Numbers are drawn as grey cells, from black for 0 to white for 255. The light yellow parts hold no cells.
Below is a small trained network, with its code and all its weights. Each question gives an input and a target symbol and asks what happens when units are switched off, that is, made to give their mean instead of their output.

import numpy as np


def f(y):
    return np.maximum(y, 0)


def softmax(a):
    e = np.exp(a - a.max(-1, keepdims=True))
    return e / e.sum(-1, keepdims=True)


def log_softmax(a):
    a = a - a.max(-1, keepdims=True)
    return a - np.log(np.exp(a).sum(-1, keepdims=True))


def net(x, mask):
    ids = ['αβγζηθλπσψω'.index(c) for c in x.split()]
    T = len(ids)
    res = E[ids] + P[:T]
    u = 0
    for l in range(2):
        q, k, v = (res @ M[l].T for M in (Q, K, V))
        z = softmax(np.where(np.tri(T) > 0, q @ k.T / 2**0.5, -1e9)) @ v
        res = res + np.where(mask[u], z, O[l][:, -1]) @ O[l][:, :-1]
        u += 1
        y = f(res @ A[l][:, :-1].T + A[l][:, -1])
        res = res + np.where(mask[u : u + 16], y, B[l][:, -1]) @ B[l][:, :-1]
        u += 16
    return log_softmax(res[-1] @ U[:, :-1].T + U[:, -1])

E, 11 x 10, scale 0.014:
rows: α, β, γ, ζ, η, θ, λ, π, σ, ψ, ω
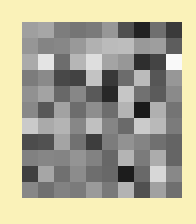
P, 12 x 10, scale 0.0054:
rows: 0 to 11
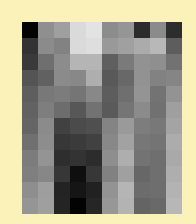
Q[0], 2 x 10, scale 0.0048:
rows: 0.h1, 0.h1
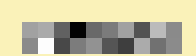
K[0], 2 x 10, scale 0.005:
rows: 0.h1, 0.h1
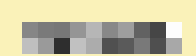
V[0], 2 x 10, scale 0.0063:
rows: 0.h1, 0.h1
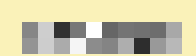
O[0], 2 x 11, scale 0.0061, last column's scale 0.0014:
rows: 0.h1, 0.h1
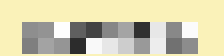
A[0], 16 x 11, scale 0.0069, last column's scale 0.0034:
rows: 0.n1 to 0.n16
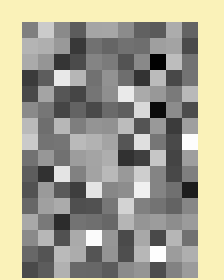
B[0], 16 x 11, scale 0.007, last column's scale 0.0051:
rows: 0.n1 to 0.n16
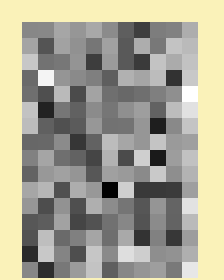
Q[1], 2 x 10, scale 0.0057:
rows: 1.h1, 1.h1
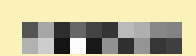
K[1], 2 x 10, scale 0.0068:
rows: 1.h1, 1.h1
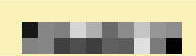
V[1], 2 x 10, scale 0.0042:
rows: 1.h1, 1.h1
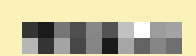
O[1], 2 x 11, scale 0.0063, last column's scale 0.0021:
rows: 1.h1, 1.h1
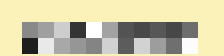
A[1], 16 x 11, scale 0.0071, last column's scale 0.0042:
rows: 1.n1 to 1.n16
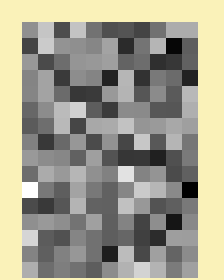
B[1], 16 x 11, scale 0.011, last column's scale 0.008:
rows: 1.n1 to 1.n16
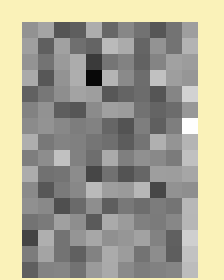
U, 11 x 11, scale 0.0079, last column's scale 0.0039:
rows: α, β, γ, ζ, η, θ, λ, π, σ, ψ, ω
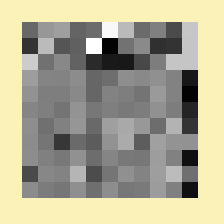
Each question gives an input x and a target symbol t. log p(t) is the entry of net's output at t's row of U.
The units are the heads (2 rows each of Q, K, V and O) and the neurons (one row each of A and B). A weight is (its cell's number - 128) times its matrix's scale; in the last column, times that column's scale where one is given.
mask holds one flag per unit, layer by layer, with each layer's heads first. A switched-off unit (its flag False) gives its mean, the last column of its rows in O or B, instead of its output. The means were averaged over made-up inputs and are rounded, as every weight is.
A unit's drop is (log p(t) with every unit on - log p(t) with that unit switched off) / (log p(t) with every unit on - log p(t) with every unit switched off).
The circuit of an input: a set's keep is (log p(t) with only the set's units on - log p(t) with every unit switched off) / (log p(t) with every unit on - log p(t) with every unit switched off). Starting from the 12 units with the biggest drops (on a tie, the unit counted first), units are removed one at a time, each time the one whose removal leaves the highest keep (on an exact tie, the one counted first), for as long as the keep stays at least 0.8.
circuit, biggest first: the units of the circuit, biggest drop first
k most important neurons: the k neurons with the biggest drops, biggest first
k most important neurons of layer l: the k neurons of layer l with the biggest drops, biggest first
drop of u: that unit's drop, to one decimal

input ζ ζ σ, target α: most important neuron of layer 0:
(0.n4)
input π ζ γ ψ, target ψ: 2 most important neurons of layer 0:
(0.n15; 0.n1)
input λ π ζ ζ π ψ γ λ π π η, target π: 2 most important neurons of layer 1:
(1.n15; 1.n4)
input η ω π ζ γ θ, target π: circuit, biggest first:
(1.h1; 0.n1; 1.n15; 0.n14)
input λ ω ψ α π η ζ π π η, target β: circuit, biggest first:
(1.h1; 1.n5)
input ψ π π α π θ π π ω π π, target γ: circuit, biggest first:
(0.h1; 1.n8; 0.n6)
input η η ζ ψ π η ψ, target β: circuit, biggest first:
(1.h1; 0.n15)
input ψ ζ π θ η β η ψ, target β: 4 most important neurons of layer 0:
(0.n15; 0.n9; 0.n12; 0.n4)
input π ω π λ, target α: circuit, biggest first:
(1.n2; 1.h1; 0.n14)
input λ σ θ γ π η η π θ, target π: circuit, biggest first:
(1.h1; 0.n1; 0.n14; 1.n15)
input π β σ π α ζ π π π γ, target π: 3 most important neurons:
(1.n4; 1.n1; 0.n14)
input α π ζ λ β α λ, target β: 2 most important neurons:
(1.n7; 0.n15)
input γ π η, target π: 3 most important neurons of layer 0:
(0.n1; 0.n9; 0.n6)
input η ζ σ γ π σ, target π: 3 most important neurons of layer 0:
(0.n1; 0.n6; 0.n14)
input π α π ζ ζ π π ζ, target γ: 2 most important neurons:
(0.n3; 1.n8)
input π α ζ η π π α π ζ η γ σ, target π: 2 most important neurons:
(0.n1; 1.n15)
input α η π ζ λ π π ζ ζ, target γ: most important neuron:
(0.n3)
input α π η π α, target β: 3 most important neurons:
(0.n9; 1.n14; 1.n1)
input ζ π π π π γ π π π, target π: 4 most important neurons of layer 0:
(0.n6; 0.n16; 0.n9; 0.n1)
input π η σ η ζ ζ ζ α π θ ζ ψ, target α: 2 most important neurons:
(1.n2; 0.n6)
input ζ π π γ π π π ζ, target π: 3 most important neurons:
(1.n4; 0.n11; 1.n15)
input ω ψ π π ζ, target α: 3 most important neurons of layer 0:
(0.n11; 0.n14; 0.n15)
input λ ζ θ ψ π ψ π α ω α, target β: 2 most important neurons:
(1.n14; 1.n1)
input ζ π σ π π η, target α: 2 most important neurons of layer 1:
(1.n9; 1.n15)
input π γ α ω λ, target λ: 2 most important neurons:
(1.n11; 0.n1)
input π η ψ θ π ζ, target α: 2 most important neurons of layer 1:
(1.n4; 1.n9)
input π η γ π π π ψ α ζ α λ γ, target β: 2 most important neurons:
(1.n1; 1.n14)
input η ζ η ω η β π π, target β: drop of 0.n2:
0.1
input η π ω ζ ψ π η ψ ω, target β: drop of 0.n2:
0.0
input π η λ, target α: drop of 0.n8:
0.1
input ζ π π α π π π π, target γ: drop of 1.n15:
0.1
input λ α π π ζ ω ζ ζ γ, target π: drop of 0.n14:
0.3
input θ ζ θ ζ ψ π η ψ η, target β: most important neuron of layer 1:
(1.n5)
